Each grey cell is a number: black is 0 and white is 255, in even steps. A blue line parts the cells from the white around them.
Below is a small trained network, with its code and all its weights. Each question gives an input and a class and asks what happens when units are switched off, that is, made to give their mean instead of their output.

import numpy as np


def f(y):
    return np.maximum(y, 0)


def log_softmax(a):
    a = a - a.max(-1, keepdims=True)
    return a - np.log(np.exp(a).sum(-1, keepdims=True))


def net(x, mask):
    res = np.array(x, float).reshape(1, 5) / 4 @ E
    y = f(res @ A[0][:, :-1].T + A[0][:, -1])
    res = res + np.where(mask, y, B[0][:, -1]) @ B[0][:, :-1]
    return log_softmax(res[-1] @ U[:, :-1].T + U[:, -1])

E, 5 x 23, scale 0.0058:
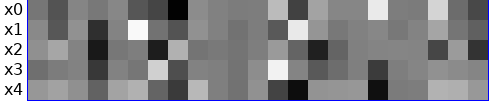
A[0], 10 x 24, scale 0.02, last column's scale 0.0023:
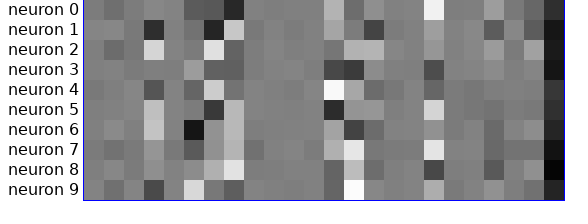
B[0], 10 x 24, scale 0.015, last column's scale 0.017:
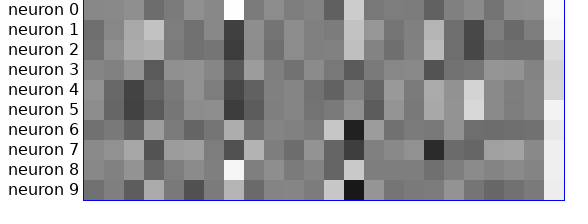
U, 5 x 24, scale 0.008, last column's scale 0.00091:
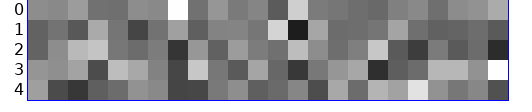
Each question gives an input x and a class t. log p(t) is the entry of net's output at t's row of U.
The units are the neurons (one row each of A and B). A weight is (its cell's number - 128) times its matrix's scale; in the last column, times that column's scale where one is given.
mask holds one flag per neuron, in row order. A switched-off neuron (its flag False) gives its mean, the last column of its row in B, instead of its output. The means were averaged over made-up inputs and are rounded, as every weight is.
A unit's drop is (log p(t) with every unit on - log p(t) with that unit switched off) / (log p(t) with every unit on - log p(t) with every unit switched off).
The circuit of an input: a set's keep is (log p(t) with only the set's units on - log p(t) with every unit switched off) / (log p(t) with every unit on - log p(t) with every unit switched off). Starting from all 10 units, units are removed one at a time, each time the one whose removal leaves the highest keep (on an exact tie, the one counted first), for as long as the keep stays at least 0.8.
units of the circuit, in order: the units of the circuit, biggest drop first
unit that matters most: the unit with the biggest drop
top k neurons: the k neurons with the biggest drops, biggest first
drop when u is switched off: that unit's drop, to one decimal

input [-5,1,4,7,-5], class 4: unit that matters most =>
neuron 4
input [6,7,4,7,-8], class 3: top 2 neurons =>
(neuron 7; neuron 6)
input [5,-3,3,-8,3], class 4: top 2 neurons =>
(neuron 5; neuron 8)
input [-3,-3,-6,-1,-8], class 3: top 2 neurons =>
(neuron 7; neuron 1)
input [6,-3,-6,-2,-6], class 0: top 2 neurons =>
(neuron 0; neuron 1)
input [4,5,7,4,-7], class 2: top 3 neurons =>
(neuron 1; neuron 3; neuron 6)
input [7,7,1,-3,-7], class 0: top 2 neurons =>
(neuron 0; neuron 6)
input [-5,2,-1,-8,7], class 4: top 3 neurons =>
(neuron 5; neuron 7; neuron 0)
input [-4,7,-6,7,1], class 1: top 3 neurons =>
(neuron 9; neuron 5; neuron 1)
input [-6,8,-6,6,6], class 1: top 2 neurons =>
(neuron 9; neuron 0)
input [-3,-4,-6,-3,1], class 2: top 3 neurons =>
(neuron 2; neuron 9; neuron 0)
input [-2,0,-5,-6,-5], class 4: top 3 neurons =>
(neuron 5; neuron 1; neuron 3)
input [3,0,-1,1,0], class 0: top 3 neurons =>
(neuron 5; neuron 1; neuron 7)
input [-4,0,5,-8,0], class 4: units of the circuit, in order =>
(neuron 5)
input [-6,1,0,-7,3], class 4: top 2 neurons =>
(neuron 5; neuron 0)
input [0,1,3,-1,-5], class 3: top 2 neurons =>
(neuron 7; neuron 2)
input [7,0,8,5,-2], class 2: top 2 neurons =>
(neuron 1; neuron 8)
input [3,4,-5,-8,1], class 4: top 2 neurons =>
(neuron 5; neuron 1)
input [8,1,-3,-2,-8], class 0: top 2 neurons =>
(neuron 0; neuron 3)
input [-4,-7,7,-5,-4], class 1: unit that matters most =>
neuron 6
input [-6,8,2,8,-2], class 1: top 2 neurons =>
(neuron 9; neuron 5)
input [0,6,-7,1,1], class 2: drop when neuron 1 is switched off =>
-0.1
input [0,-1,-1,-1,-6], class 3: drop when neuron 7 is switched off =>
1.2
